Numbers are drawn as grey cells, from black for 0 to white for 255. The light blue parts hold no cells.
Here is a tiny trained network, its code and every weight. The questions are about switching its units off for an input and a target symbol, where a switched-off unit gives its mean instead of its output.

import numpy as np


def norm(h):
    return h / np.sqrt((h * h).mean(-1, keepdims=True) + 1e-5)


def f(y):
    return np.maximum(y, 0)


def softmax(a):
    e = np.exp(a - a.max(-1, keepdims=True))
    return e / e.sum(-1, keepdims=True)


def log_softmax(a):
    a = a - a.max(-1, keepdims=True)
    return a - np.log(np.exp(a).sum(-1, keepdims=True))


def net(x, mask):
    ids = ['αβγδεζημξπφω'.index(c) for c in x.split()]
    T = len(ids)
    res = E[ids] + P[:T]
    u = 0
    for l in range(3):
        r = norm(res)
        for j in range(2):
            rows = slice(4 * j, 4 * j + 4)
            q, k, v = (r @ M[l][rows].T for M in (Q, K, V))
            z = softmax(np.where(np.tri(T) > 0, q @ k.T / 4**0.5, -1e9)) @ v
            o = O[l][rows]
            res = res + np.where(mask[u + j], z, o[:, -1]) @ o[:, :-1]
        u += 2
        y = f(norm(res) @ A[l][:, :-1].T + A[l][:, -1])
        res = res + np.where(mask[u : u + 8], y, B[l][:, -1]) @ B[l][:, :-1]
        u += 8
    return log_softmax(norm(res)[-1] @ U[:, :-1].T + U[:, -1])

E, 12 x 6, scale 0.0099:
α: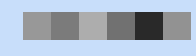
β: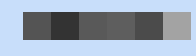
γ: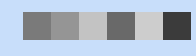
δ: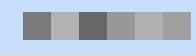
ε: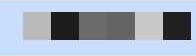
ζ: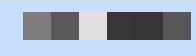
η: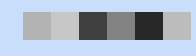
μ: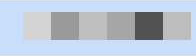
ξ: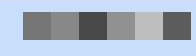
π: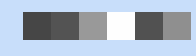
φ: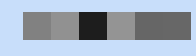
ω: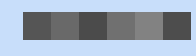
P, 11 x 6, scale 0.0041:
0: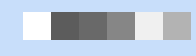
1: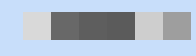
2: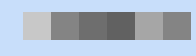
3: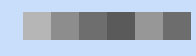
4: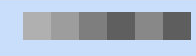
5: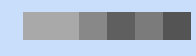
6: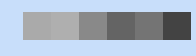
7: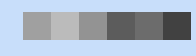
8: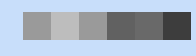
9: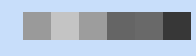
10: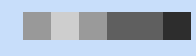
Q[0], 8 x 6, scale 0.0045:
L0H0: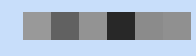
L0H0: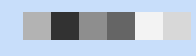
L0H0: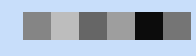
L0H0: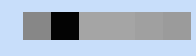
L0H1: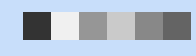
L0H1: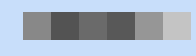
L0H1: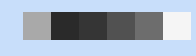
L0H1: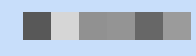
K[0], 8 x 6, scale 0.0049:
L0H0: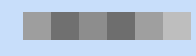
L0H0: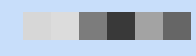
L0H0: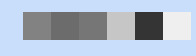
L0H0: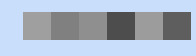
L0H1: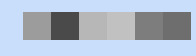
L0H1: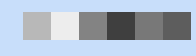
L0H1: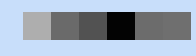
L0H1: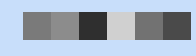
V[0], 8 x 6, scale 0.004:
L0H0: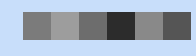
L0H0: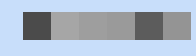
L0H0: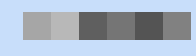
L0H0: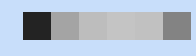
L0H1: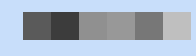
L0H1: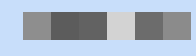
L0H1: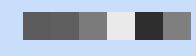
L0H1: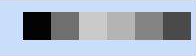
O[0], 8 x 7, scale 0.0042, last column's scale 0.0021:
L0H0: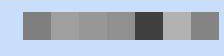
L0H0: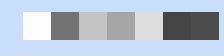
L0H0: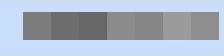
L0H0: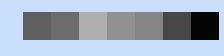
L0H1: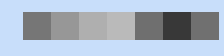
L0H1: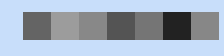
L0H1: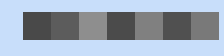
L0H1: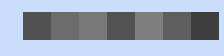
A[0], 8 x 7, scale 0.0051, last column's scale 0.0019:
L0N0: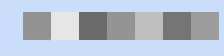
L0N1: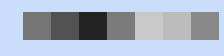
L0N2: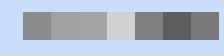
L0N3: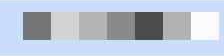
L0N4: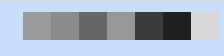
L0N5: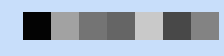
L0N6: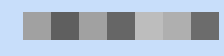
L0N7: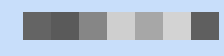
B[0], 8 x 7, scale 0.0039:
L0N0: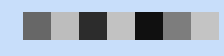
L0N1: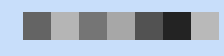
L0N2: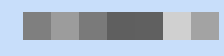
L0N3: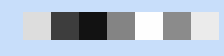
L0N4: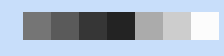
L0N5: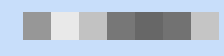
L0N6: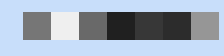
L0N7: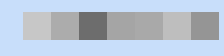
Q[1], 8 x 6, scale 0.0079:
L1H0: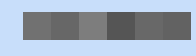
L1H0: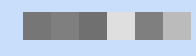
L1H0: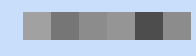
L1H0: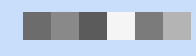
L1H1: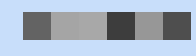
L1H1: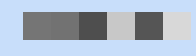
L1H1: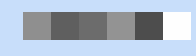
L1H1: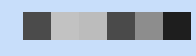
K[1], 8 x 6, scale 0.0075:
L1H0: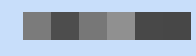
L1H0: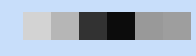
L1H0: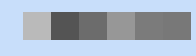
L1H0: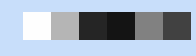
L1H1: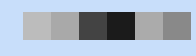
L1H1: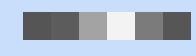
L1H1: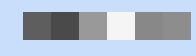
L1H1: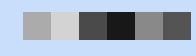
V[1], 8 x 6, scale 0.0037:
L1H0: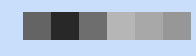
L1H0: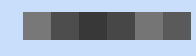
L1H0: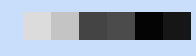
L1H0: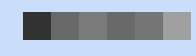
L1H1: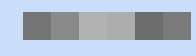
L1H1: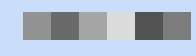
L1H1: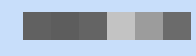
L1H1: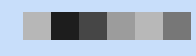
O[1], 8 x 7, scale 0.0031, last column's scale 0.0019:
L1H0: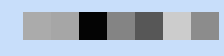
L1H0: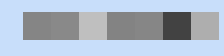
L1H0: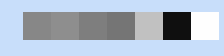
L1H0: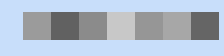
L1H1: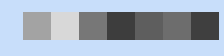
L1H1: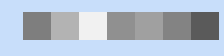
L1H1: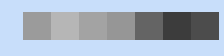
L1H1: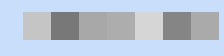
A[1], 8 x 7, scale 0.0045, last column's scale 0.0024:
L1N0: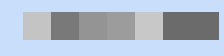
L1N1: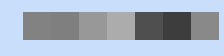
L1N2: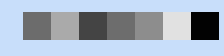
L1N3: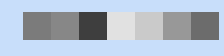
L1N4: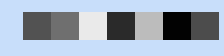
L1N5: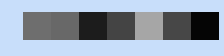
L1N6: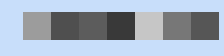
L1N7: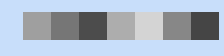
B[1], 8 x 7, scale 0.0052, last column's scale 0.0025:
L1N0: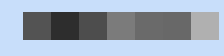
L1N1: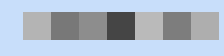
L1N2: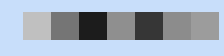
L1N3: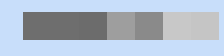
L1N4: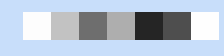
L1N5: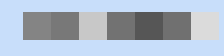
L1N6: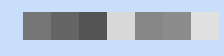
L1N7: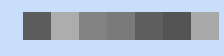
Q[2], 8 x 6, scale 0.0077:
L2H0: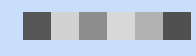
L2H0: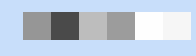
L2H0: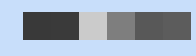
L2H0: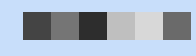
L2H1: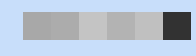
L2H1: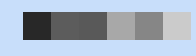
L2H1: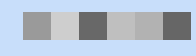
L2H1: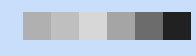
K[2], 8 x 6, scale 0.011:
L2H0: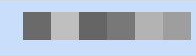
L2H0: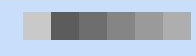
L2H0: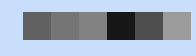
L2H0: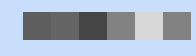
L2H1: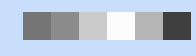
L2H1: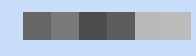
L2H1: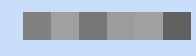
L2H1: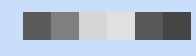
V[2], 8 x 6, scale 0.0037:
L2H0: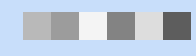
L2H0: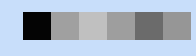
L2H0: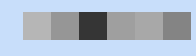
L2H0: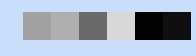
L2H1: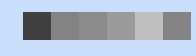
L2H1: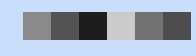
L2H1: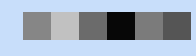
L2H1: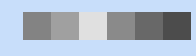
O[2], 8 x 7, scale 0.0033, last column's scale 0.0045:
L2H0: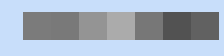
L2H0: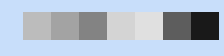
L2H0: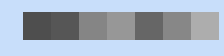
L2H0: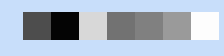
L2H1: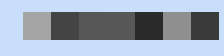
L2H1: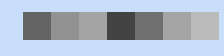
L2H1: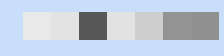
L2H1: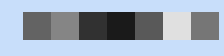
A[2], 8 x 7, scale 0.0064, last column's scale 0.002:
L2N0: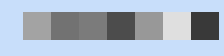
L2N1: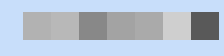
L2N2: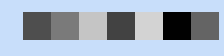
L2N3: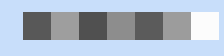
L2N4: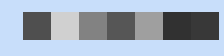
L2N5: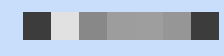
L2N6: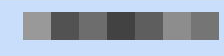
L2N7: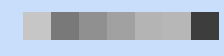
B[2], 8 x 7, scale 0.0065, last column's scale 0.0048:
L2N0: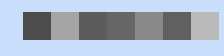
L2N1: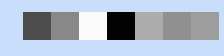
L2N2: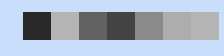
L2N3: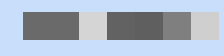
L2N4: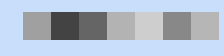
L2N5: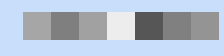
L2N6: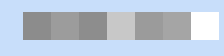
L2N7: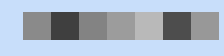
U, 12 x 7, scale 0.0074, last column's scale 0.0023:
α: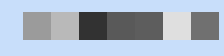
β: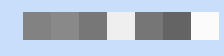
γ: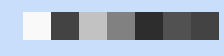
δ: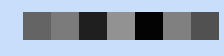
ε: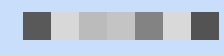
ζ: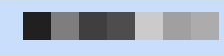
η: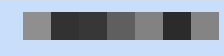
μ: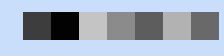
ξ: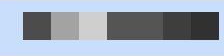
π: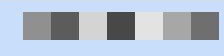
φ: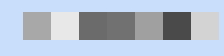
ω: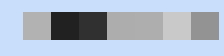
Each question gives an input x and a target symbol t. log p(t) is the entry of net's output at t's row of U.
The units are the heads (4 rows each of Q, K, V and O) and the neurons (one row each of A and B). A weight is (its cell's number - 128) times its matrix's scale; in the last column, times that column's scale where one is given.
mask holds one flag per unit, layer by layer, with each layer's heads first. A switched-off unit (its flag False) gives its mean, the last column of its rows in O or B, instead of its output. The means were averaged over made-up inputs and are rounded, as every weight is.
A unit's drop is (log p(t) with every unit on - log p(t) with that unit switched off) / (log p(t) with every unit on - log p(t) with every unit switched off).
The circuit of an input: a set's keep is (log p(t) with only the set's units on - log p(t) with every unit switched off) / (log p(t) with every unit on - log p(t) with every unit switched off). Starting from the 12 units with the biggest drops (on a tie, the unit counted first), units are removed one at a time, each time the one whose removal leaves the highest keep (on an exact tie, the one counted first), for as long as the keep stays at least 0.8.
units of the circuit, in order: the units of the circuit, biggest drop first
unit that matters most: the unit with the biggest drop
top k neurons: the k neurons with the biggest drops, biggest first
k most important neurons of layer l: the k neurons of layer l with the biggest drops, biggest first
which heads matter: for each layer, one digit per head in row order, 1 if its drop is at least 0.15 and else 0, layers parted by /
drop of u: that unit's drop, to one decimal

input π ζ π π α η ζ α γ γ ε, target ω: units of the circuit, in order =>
[L1H0; L1N6]
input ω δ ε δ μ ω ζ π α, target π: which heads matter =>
00 / 11 / 01
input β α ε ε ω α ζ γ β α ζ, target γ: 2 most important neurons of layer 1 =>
[L1N4; L1N6]
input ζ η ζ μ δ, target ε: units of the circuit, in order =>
[L2N1; L2N5; L2N3; L0N0]
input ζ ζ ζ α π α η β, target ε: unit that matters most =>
L1H1
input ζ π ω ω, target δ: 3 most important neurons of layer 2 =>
[L2N1; L2N2; L2N3]
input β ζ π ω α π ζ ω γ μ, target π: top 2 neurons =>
[L1N4; L0N2]
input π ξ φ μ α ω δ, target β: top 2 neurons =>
[L0N0; L2N4]
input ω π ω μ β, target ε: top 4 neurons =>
[L0N3; L2N6; L0N4; L1N4]
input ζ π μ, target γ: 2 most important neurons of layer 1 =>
[L1N0; L1N3]
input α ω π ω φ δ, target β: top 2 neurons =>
[L0N0; L2N5]
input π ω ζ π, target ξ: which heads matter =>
01 / 11 / 00
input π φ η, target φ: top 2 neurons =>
[L1N4; L0N3]
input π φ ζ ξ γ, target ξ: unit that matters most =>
L0H1
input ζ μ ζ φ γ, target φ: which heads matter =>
00 / 10 / 00
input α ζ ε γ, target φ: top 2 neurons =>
[L1N4; L2N2]
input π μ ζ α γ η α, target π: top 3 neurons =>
[L2N1; L0N3; L2N7]
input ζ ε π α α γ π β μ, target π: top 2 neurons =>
[L1N4; L0N3]
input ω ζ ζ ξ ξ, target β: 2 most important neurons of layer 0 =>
[L0N0; L0N1]
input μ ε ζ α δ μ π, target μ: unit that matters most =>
L2H1
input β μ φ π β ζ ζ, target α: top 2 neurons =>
[L0N4; L0N1]
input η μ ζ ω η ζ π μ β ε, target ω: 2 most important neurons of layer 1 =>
[L1N6; L1N4]
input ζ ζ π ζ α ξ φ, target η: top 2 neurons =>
[L2N6; L0N4]
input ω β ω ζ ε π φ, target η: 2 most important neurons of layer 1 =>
[L1N4; L1N5]
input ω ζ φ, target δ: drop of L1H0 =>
0.2
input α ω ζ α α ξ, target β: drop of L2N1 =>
0.0
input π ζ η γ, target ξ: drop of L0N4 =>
0.1
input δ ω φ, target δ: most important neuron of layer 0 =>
[L0N1]
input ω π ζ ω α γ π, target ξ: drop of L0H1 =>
0.9
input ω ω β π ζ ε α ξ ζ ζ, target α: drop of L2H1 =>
0.1
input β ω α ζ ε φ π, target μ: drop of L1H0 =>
0.3
